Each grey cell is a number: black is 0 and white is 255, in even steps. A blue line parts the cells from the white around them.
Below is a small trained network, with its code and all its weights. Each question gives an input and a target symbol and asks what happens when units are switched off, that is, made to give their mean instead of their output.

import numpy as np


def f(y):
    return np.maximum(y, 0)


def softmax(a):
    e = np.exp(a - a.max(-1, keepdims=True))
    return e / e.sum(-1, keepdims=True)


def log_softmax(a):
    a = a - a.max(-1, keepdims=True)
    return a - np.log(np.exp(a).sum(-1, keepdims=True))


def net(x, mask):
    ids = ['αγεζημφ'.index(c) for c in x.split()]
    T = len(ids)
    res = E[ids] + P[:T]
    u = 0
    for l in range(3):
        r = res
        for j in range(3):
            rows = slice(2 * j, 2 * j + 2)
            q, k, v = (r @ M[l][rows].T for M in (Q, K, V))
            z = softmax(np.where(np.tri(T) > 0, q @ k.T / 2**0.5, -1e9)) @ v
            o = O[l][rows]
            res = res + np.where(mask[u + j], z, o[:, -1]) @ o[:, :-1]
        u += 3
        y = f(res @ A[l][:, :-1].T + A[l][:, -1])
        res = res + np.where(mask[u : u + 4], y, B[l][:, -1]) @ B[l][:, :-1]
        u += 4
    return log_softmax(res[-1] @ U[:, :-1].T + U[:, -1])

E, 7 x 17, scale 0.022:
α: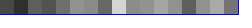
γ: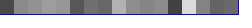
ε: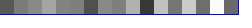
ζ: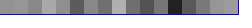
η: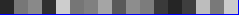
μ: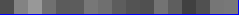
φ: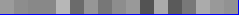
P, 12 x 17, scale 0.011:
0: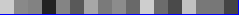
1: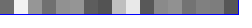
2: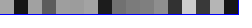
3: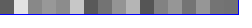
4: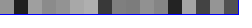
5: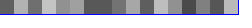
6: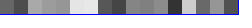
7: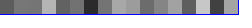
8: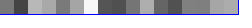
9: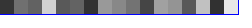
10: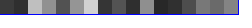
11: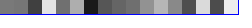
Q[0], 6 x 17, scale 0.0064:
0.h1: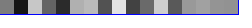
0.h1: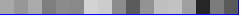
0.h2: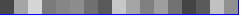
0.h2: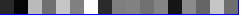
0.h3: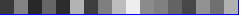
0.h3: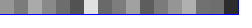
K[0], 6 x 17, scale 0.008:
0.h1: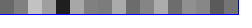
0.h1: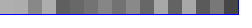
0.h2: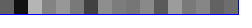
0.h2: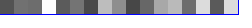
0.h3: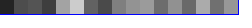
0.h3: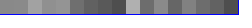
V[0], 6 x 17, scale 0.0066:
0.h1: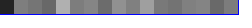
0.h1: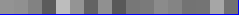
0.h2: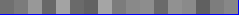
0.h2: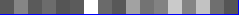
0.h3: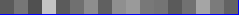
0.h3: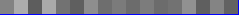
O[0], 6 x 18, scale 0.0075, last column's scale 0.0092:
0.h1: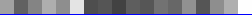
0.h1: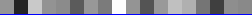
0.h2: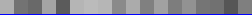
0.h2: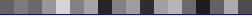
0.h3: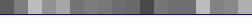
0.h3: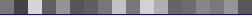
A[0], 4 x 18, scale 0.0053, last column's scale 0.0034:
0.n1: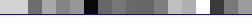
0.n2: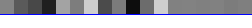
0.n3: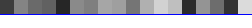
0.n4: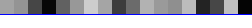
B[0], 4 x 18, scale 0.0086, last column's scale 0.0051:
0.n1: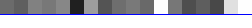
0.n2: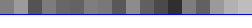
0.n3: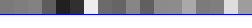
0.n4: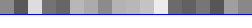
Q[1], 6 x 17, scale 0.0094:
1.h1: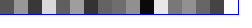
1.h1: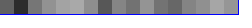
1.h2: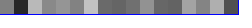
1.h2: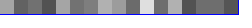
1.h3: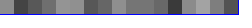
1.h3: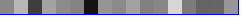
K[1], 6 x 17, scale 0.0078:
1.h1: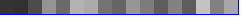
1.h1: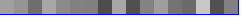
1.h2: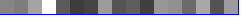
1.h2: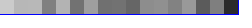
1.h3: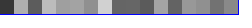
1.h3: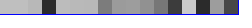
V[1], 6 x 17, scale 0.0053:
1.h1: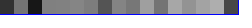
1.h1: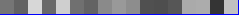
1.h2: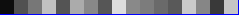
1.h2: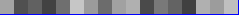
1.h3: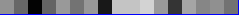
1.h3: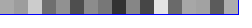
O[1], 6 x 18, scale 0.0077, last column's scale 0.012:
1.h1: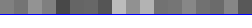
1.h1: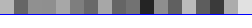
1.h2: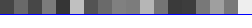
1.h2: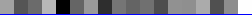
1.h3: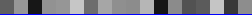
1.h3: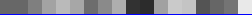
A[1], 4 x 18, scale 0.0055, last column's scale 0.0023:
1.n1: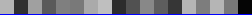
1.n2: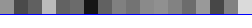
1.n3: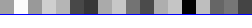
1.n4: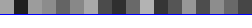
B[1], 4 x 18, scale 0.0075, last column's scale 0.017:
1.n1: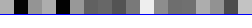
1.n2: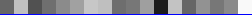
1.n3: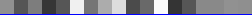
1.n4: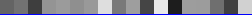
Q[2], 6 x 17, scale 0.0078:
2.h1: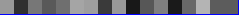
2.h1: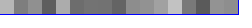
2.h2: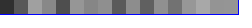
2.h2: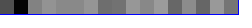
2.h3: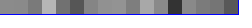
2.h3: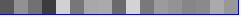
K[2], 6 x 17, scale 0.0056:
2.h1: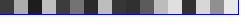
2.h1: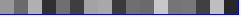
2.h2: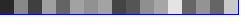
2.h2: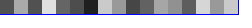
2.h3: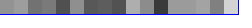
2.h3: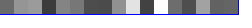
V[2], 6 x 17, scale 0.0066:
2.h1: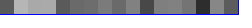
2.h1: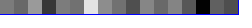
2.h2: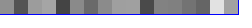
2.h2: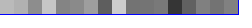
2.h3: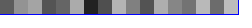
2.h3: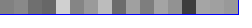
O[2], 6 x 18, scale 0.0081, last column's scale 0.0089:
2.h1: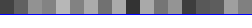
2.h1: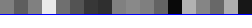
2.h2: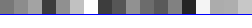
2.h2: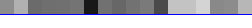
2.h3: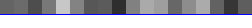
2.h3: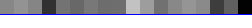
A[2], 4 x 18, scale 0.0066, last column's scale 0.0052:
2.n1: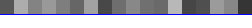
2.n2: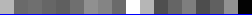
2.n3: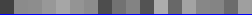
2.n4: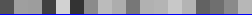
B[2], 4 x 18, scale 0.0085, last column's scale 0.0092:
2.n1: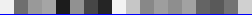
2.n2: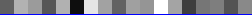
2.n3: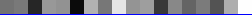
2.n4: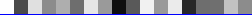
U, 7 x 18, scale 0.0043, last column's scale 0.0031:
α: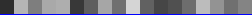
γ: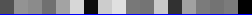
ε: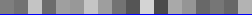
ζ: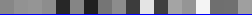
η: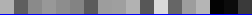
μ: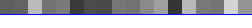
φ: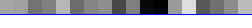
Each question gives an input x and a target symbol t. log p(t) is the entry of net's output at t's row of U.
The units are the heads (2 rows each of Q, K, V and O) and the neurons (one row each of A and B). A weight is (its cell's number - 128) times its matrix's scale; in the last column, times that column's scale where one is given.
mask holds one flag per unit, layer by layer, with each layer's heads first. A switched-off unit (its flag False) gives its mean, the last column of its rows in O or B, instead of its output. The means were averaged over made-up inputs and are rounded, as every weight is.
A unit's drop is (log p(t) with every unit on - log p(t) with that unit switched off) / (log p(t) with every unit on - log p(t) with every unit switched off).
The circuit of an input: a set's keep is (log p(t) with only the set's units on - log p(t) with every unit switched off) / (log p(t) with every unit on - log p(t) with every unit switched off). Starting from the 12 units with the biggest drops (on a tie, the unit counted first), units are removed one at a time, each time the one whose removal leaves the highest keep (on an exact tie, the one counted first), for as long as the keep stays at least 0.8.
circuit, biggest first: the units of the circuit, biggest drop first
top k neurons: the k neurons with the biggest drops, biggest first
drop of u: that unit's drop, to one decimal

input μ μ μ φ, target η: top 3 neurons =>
1.n3, 1.n1, 0.n1
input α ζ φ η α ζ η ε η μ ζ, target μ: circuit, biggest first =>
1.h3
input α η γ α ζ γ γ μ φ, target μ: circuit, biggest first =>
1.h3, 2.h1
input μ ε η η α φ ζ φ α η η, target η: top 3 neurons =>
1.n4, 1.n1, 1.n2
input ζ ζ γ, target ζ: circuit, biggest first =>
2.h2, 0.h2
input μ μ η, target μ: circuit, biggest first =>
2.h1, 1.h3
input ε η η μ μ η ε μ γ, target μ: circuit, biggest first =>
1.n2, 1.h3, 2.h1
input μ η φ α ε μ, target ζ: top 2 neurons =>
2.n1, 0.n3
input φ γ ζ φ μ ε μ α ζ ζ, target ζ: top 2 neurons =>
2.n1, 1.n4
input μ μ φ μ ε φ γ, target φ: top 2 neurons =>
0.n1, 1.n3
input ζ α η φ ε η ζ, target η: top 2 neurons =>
1.n4, 1.n2
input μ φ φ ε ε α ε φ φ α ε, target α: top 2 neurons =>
1.n4, 2.n3
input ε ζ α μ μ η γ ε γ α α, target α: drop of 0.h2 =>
0.1
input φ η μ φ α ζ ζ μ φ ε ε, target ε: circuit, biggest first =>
2.h1
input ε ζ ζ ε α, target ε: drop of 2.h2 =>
0.3
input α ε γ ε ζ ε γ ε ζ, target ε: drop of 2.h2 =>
0.2
